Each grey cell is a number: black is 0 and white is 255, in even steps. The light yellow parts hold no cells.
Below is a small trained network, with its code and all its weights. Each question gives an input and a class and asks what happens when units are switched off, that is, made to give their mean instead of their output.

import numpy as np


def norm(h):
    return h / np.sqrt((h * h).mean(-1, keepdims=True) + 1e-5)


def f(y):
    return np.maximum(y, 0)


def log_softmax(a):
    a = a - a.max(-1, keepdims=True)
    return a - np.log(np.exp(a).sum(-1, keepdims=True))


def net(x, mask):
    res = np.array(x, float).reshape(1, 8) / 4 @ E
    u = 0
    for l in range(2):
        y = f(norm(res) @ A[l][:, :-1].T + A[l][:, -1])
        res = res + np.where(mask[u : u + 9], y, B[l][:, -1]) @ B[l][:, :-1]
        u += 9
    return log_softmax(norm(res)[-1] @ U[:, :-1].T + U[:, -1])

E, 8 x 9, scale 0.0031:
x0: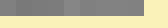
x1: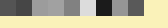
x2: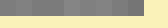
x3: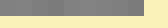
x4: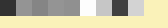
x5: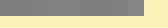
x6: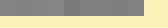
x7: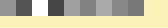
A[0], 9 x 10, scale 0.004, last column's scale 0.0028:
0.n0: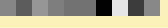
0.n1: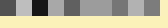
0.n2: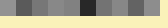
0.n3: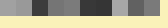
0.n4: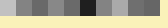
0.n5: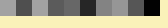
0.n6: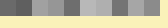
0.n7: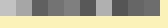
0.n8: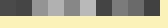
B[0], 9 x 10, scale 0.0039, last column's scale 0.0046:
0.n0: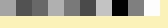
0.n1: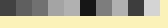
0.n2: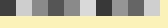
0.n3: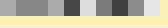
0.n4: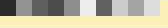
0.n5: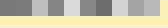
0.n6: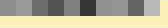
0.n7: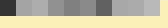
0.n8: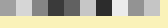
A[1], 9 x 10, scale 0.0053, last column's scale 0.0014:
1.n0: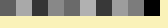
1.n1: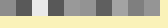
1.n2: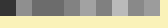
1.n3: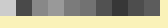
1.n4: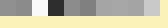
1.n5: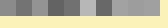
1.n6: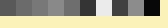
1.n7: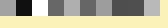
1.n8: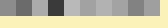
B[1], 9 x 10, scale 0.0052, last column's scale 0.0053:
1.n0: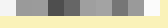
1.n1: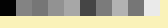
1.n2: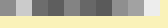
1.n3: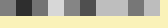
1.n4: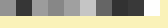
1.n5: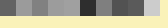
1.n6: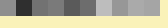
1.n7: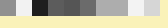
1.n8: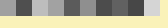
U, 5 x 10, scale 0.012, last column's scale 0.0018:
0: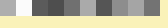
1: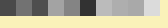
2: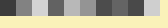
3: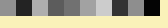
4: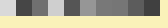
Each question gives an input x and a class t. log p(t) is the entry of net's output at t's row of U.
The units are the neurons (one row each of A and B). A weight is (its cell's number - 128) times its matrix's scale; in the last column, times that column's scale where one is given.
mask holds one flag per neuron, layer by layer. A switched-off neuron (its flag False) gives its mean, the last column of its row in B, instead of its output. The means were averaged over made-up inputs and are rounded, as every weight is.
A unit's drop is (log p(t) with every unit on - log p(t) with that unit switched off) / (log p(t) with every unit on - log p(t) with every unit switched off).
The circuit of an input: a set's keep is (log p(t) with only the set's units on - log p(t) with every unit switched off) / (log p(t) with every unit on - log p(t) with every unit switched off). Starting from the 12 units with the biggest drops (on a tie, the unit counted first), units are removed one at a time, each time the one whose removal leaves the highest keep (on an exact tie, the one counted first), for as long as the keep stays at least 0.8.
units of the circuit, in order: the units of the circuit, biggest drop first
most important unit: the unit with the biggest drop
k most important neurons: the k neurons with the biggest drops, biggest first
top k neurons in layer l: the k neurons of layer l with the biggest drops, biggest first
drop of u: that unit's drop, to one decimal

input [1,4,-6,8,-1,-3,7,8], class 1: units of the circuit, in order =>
[1.n7 1.n1]
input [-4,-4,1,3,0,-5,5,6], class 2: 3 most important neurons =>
[0.n0 1.n4 1.n1]
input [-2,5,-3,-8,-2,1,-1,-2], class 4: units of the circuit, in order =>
[0.n0]
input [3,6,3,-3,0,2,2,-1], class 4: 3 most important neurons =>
[0.n0 0.n4 0.n2]
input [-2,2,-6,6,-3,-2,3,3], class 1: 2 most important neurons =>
[0.n0 1.n7]
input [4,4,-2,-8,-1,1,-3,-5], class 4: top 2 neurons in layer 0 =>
[0.n0 0.n4]
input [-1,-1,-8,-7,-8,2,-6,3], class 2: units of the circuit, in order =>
[0.n2 0.n5 1.n4]
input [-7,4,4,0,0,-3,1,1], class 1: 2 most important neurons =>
[0.n0 0.n4]
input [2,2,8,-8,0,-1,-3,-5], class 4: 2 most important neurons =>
[0.n4 0.n2]
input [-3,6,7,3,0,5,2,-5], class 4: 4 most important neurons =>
[0.n4 0.n0 0.n2 1.n7]
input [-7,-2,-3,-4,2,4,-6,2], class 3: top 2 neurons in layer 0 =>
[0.n8 0.n4]
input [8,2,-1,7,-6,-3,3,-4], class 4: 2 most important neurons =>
[0.n0 1.n3]
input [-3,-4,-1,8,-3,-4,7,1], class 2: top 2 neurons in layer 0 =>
[0.n5 0.n8]
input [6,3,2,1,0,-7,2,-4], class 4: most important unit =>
0.n4
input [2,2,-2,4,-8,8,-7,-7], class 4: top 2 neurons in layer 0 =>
[0.n0 0.n3]
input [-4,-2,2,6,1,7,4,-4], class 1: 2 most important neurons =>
[0.n1 0.n8]
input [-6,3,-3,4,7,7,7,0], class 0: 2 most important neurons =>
[0.n5 1.n2]
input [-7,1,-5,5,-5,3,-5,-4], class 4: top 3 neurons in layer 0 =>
[0.n0 0.n3 0.n8]
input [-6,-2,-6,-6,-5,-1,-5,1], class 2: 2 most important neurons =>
[0.n5 1.n7]
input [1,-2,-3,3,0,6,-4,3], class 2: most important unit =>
0.n0
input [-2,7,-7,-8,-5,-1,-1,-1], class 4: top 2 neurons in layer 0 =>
[0.n0 0.n8]
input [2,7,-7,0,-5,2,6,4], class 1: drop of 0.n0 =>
0.4
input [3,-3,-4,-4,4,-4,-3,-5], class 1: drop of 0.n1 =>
0.2
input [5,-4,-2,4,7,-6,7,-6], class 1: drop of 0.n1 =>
0.2
